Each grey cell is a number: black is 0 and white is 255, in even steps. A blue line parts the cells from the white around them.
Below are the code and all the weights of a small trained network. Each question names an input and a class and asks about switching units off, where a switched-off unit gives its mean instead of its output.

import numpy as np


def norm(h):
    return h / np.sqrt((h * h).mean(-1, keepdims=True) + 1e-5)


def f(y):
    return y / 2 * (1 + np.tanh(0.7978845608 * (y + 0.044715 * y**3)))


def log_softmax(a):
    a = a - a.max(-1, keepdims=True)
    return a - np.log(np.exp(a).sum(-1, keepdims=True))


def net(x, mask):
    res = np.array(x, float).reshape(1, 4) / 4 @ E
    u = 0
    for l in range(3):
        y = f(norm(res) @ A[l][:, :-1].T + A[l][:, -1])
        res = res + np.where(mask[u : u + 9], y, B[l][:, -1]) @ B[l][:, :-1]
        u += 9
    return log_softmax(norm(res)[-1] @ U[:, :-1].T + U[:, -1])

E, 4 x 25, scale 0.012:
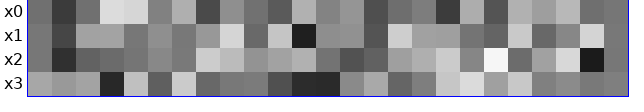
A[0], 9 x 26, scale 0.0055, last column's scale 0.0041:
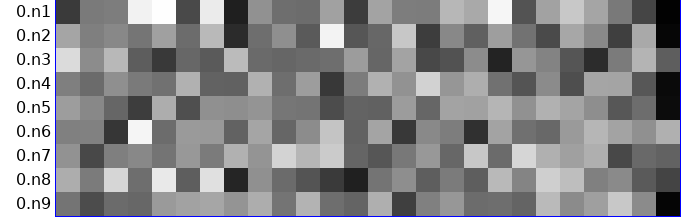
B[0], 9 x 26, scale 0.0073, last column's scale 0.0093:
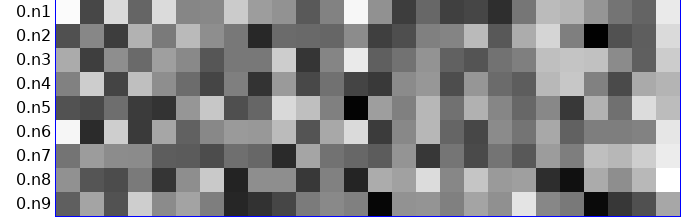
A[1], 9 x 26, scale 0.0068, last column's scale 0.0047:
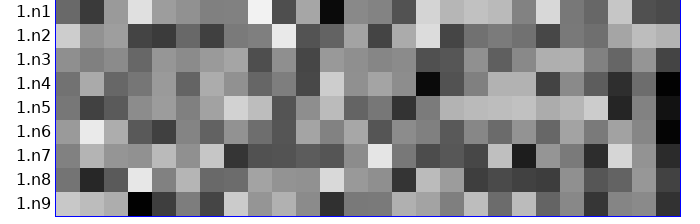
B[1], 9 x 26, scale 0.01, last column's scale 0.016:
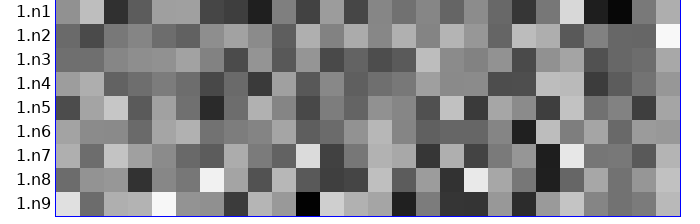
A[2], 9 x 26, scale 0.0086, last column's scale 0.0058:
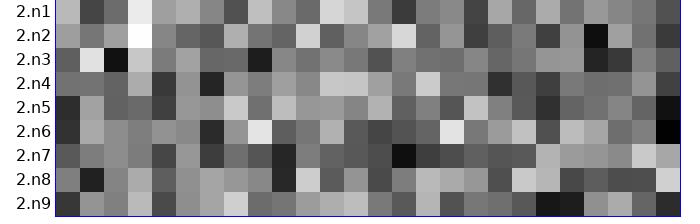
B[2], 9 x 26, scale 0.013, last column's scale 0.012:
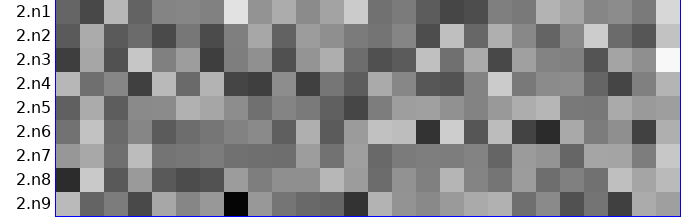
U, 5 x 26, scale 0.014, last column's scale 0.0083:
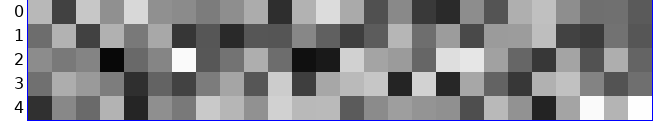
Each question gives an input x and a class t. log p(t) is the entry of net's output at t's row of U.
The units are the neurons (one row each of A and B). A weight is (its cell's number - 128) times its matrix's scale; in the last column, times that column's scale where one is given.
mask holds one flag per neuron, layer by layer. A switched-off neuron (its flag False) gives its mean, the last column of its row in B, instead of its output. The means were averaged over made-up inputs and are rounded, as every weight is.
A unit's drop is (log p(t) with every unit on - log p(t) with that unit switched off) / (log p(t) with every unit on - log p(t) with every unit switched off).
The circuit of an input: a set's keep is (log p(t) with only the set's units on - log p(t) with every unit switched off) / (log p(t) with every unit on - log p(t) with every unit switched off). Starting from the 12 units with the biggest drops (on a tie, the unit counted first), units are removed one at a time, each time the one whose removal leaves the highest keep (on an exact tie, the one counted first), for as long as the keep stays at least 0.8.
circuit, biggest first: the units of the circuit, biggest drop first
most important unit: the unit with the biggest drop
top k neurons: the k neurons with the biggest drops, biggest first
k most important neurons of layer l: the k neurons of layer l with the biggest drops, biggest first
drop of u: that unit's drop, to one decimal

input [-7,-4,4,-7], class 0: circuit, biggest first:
(1.n9)
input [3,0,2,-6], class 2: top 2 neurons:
(1.n8; 2.n9)
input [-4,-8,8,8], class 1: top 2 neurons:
(0.n2; 1.n4)
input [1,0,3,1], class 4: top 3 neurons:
(0.n7; 2.n7; 1.n7)
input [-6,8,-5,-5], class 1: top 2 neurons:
(1.n1; 0.n6)
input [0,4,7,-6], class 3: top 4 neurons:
(1.n5; 2.n6; 0.n8; 0.n7)
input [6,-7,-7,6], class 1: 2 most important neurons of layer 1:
(1.n9; 1.n4)
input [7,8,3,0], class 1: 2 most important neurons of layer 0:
(0.n9; 0.n3)
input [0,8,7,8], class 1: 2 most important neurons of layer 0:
(0.n9; 0.n6)
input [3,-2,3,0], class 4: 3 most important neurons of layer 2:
(2.n8; 2.n7; 2.n4)
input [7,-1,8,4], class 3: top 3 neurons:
(1.n5; 2.n6; 1.n9)
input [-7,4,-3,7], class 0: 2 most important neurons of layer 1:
(1.n9; 1.n8)
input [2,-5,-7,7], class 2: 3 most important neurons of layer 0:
(0.n8; 0.n7; 0.n5)
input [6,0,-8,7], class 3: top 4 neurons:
(1.n7; 1.n8; 1.n9; 2.n2)
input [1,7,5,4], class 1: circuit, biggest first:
(1.n1)
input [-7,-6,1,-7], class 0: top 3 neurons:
(1.n9; 0.n8; 1.n6)
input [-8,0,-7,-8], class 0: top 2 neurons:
(1.n9; 1.n6)
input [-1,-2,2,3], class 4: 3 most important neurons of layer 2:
(2.n8; 2.n4; 2.n9)
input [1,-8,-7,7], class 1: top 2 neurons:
(0.n2; 1.n4)
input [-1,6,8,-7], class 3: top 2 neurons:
(1.n5; 2.n6)
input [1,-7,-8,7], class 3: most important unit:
1.n7
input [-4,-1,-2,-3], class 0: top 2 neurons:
(0.n8; 2.n4)
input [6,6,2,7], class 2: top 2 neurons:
(0.n8; 1.n9)
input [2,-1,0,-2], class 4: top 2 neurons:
(0.n6; 2.n8)
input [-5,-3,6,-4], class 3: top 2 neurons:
(0.n6; 2.n6)
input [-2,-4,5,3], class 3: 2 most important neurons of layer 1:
(1.n5; 1.n1)
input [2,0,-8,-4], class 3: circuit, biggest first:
(1.n7)
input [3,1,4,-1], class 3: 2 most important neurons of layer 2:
(2.n6; 2.n3)
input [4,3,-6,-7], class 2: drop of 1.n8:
0.8
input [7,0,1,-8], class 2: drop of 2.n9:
0.2
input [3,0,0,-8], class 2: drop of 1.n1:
0.0
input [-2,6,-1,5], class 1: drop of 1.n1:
0.1
